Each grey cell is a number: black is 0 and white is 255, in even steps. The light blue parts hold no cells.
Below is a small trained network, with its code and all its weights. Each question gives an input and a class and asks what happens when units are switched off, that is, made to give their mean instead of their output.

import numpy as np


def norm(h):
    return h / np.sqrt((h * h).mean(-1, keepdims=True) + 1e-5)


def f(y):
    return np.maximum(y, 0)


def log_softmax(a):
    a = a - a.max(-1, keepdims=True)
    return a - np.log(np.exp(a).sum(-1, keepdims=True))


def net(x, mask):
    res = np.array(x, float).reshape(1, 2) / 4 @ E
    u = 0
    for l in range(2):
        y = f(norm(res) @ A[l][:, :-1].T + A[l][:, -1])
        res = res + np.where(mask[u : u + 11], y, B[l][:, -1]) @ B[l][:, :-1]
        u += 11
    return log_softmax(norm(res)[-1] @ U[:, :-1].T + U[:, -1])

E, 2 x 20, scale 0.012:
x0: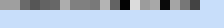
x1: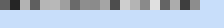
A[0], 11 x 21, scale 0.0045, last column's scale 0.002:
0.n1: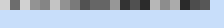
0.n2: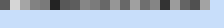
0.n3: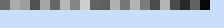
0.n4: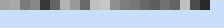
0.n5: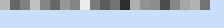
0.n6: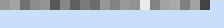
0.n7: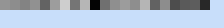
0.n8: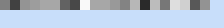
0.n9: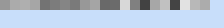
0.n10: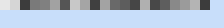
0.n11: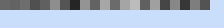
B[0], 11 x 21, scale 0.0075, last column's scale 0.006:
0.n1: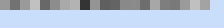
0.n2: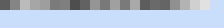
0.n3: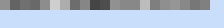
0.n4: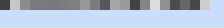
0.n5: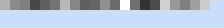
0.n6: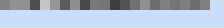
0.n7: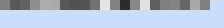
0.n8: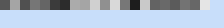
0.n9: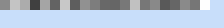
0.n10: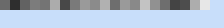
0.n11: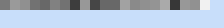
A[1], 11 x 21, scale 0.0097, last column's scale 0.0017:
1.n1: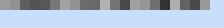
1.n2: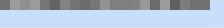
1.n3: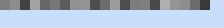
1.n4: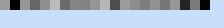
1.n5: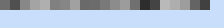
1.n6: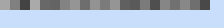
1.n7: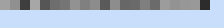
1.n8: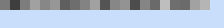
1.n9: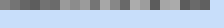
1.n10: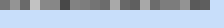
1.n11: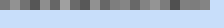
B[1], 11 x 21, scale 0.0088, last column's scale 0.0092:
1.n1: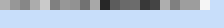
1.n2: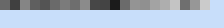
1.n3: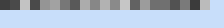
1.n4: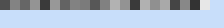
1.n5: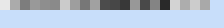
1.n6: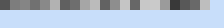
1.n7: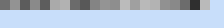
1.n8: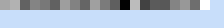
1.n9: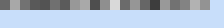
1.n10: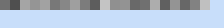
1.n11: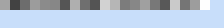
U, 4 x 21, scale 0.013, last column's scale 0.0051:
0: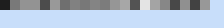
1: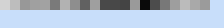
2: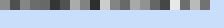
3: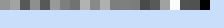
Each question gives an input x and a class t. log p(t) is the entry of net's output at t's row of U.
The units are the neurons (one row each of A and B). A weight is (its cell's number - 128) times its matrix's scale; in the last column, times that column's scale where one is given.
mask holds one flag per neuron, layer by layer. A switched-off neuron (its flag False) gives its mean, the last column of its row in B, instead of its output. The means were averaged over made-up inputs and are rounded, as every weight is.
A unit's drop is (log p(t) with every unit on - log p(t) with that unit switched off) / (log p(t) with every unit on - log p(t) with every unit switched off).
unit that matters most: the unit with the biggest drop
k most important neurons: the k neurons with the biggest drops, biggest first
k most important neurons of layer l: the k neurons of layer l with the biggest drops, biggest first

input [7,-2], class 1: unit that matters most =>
1.n1
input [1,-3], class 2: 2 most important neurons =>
0.n4, 0.n10
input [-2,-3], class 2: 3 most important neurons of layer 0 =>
0.n9, 0.n8, 0.n10
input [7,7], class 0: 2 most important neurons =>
1.n4, 1.n8
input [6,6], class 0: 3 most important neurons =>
1.n4, 0.n9, 1.n8
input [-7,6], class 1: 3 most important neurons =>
1.n8, 0.n10, 1.n5
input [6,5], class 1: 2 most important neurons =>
1.n1, 0.n10
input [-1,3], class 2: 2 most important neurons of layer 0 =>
0.n8, 0.n10
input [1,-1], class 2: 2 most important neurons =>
1.n1, 0.n4
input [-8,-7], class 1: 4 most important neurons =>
1.n5, 1.n8, 0.n8, 1.n4
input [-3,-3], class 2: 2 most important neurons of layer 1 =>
1.n1, 1.n4
